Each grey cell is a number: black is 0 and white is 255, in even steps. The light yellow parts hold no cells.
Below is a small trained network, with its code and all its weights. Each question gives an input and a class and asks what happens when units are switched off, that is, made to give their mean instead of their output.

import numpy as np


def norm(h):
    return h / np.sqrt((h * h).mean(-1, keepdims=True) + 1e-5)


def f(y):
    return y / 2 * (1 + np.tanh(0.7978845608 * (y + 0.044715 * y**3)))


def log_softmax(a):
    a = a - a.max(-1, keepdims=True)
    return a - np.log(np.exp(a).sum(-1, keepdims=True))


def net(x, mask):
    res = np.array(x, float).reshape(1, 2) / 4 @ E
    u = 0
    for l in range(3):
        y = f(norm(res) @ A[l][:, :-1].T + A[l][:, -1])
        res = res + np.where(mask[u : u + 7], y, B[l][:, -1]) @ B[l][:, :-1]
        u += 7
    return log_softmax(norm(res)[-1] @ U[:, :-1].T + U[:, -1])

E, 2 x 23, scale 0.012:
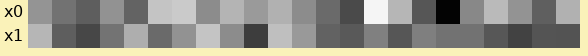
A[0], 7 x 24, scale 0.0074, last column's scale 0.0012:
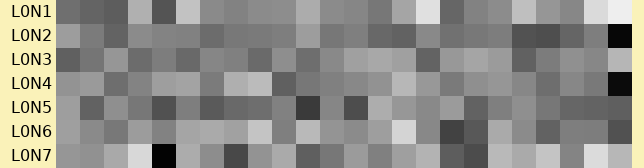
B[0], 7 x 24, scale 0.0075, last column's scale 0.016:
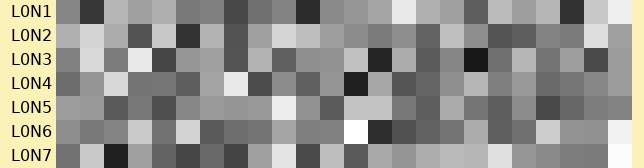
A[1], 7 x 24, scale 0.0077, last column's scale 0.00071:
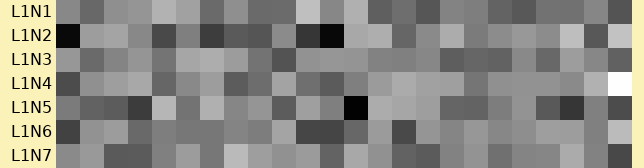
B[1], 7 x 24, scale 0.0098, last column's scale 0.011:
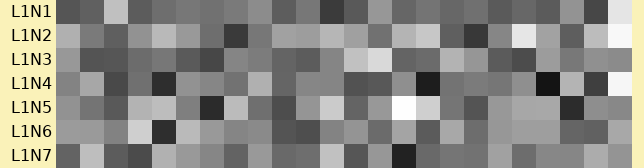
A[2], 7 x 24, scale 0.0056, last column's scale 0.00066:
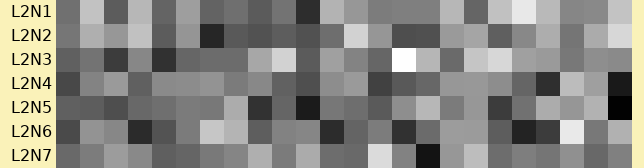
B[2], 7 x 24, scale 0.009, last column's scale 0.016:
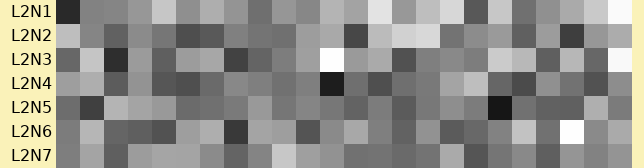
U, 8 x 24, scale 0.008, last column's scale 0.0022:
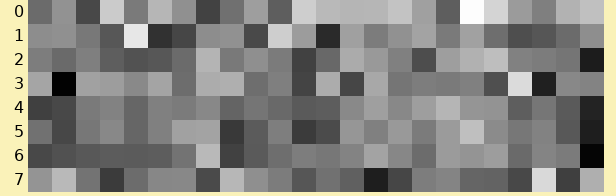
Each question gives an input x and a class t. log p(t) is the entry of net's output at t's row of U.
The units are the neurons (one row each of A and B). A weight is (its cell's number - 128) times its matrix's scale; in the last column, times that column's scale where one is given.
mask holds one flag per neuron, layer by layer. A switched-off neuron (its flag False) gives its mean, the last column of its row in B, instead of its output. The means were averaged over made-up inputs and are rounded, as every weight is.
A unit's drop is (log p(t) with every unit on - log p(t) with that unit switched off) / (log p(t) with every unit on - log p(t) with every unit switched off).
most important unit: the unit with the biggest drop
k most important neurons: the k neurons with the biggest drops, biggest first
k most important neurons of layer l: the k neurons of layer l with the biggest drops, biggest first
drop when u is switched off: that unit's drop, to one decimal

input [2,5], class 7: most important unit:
L0N1
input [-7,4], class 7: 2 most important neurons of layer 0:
(L0N7 L0N1)
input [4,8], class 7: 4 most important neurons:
(L0N1 L0N6 L1N1 L1N2)
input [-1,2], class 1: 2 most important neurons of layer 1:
(L1N5 L1N4)
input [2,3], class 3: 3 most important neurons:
(L0N7 L0N6 L1N4)
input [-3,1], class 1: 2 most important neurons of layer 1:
(L1N4 L1N6)
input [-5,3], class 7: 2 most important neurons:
(L0N7 L0N1)
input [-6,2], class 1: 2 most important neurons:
(L0N7 L0N1)
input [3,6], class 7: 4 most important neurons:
(L0N1 L1N1 L1N2 L0N7)
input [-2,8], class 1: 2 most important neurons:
(L0N6 L1N5)
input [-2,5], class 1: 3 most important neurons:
(L0N6 L1N5 L0N7)
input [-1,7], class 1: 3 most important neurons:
(L0N6 L1N5 L0N3)
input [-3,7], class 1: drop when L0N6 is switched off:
1.2
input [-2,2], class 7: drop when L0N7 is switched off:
0.4
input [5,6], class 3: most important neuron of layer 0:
(L0N7)
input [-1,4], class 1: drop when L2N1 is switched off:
0.0
